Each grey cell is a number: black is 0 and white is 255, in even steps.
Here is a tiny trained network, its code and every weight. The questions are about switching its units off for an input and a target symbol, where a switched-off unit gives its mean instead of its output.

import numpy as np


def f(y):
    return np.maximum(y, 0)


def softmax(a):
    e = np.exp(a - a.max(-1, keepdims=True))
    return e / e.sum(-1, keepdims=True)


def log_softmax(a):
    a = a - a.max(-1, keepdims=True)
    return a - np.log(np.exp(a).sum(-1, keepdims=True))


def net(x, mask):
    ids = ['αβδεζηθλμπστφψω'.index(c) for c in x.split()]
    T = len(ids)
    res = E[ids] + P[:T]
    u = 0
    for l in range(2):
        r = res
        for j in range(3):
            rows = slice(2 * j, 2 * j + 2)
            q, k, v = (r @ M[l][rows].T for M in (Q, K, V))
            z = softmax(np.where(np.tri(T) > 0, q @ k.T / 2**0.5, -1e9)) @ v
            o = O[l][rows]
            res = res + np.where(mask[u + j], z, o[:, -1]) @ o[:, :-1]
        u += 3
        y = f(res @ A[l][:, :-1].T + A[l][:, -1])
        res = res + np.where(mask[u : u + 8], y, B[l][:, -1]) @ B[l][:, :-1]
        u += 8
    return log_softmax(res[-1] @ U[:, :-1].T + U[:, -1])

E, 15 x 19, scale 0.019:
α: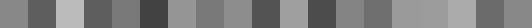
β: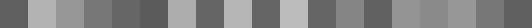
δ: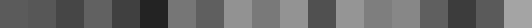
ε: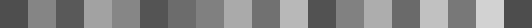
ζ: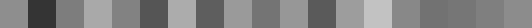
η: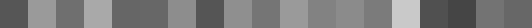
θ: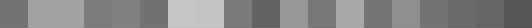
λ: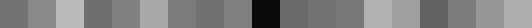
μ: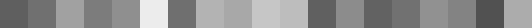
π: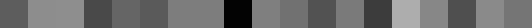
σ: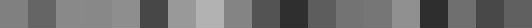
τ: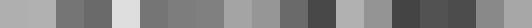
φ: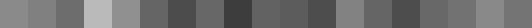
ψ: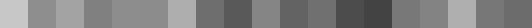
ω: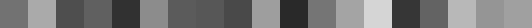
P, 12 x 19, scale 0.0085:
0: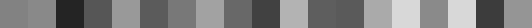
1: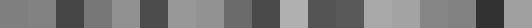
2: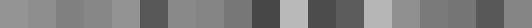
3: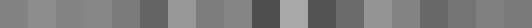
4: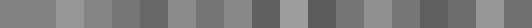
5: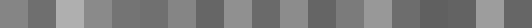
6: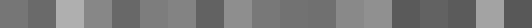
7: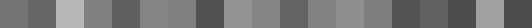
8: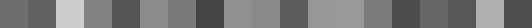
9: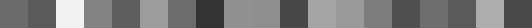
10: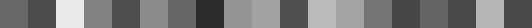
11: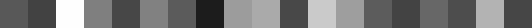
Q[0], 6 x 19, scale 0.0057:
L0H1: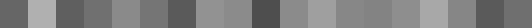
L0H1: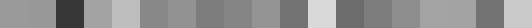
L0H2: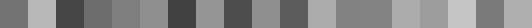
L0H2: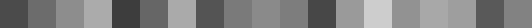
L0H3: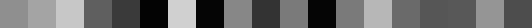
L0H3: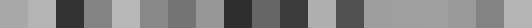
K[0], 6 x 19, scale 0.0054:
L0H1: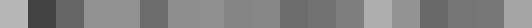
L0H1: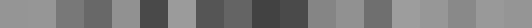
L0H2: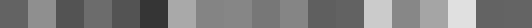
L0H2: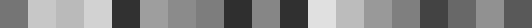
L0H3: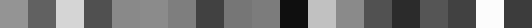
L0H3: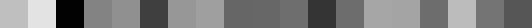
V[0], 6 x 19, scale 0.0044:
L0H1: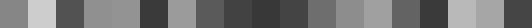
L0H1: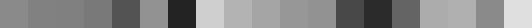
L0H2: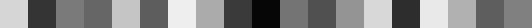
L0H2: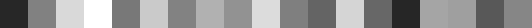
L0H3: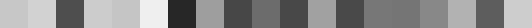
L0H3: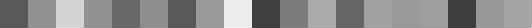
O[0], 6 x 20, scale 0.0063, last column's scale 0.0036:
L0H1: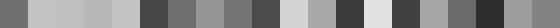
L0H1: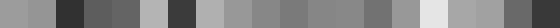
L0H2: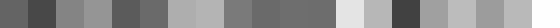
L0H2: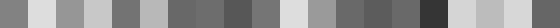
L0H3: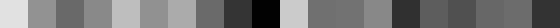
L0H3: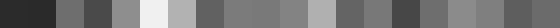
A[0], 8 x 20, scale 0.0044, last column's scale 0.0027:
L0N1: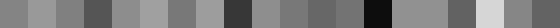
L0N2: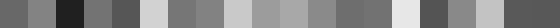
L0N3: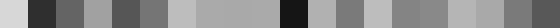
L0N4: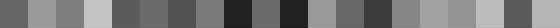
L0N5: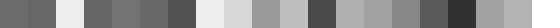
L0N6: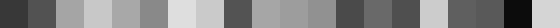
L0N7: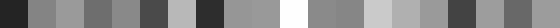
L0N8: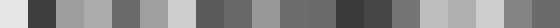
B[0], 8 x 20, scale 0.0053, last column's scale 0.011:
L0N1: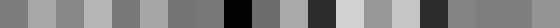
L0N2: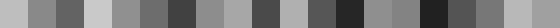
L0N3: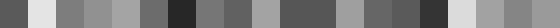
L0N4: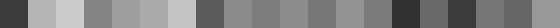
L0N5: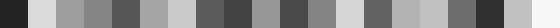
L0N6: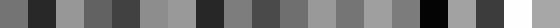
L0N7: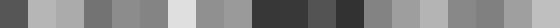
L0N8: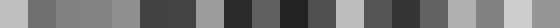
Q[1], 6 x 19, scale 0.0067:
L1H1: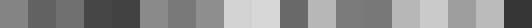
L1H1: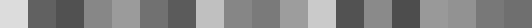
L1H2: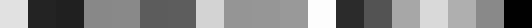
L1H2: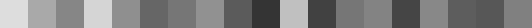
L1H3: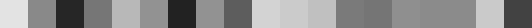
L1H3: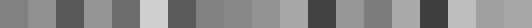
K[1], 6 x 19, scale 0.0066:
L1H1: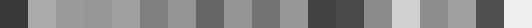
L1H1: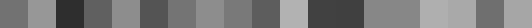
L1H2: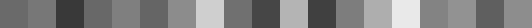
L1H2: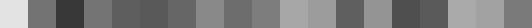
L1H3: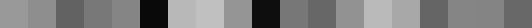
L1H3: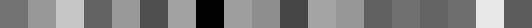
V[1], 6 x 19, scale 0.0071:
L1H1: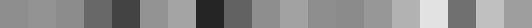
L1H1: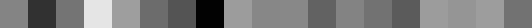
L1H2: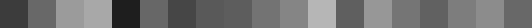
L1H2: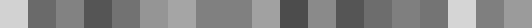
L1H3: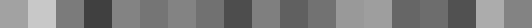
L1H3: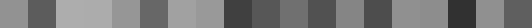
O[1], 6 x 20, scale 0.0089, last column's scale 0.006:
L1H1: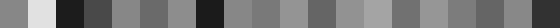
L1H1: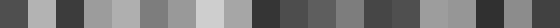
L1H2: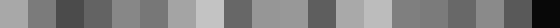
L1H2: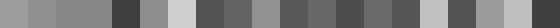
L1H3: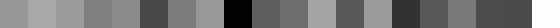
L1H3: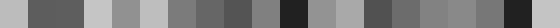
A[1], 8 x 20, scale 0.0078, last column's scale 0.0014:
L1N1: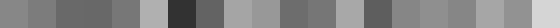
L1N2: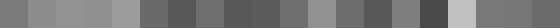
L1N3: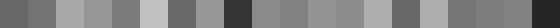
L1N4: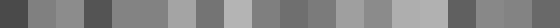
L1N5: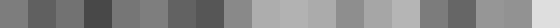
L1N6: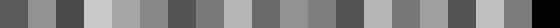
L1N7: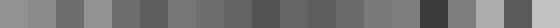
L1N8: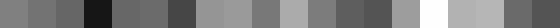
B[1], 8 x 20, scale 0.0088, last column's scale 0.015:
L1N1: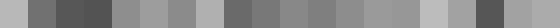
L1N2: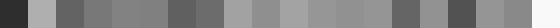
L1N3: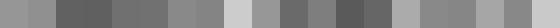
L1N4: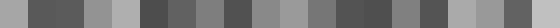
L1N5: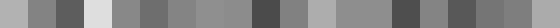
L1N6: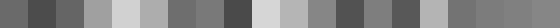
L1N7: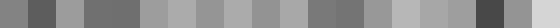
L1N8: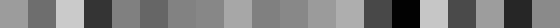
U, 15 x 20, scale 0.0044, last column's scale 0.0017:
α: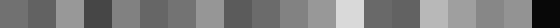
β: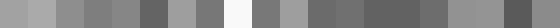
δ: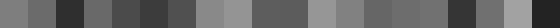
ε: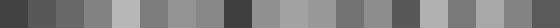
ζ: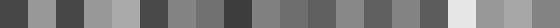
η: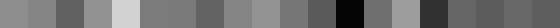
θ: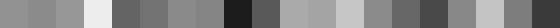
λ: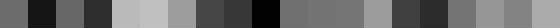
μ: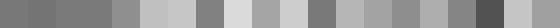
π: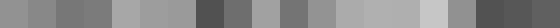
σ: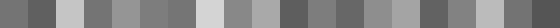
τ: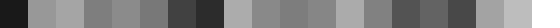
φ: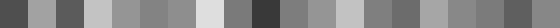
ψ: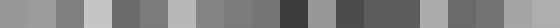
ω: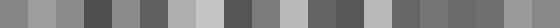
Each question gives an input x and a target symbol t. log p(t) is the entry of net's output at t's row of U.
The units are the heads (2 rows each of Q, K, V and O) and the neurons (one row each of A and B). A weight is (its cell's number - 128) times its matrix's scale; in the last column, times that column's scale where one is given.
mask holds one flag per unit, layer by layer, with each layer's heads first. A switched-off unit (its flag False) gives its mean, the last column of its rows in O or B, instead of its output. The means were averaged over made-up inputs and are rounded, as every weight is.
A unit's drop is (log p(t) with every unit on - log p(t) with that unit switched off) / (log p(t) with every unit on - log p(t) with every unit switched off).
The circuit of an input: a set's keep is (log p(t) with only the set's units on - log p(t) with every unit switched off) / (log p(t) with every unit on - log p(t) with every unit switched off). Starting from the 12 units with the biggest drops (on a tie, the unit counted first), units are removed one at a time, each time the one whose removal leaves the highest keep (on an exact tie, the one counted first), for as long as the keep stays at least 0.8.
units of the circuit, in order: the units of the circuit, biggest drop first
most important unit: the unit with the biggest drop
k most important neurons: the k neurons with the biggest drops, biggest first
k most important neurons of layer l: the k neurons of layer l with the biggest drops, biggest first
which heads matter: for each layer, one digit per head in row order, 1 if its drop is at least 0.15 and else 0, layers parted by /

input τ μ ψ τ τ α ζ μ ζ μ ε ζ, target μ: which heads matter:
111 / 001
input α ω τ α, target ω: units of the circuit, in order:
L1H3
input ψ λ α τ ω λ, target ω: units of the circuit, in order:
L1H3, L1H2
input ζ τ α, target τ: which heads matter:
000 / 010
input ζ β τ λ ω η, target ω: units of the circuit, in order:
L1H3, L1H2
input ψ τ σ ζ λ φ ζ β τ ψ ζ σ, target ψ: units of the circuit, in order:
L1H2, L0N8
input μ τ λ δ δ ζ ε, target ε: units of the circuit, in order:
L1N6, L1H3, L1N4
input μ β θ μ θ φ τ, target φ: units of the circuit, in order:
L1H1, L0N4, L0N5, L1H2
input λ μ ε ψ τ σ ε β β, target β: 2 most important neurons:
L1N8, L1N4
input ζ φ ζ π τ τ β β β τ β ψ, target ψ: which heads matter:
000 / 110
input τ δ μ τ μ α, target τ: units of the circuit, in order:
L1N2, L1H2
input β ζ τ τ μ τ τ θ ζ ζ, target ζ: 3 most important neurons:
L1N4, L1N7, L1N2
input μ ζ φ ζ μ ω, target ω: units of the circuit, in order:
L1H3, L1H2, L0H1, L0N3
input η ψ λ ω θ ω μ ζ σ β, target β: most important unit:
L1H3
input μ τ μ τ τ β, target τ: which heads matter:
100 / 011
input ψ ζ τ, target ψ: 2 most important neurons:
L0N5, L0N8
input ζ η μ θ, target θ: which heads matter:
000 / 101
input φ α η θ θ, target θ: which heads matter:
001 / 100
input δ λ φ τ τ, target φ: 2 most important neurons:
L0N5, L0N7
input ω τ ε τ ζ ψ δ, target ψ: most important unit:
L1H2
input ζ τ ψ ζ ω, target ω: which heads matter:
000 / 011
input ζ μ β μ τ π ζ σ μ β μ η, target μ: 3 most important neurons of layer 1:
L1N7, L1N4, L1N1
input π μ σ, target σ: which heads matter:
100 / 100
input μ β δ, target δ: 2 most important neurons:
L1N5, L1N7
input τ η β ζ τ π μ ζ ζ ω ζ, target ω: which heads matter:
110 / 011
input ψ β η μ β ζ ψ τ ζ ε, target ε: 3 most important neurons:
L1N6, L1N4, L1N8
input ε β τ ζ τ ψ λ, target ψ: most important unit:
L1H2
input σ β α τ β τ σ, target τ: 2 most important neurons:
L1N2, L0N6
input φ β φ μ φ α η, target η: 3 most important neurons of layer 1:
L1N4, L1N6, L1N2
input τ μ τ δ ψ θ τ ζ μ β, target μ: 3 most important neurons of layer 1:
L1N1, L1N7, L1N4
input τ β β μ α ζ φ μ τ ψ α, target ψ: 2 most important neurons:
L0N8, L0N4
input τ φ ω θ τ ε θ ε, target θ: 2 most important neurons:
L1N5, L1N4
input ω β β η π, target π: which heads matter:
001 / 101
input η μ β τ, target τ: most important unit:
L0H2
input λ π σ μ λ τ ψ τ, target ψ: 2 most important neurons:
L0N8, L1N2
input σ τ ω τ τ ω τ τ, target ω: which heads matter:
100 / 011
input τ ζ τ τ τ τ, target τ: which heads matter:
000 / 010
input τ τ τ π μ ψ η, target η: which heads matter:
010 / 001
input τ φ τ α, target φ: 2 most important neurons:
L0N5, L0N7
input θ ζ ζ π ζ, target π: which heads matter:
000 / 101
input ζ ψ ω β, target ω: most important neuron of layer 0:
L0N7
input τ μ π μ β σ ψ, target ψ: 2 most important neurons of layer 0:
L0N8, L0N2
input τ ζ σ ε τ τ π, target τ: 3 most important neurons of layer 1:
L1N2, L1N1, L1N4
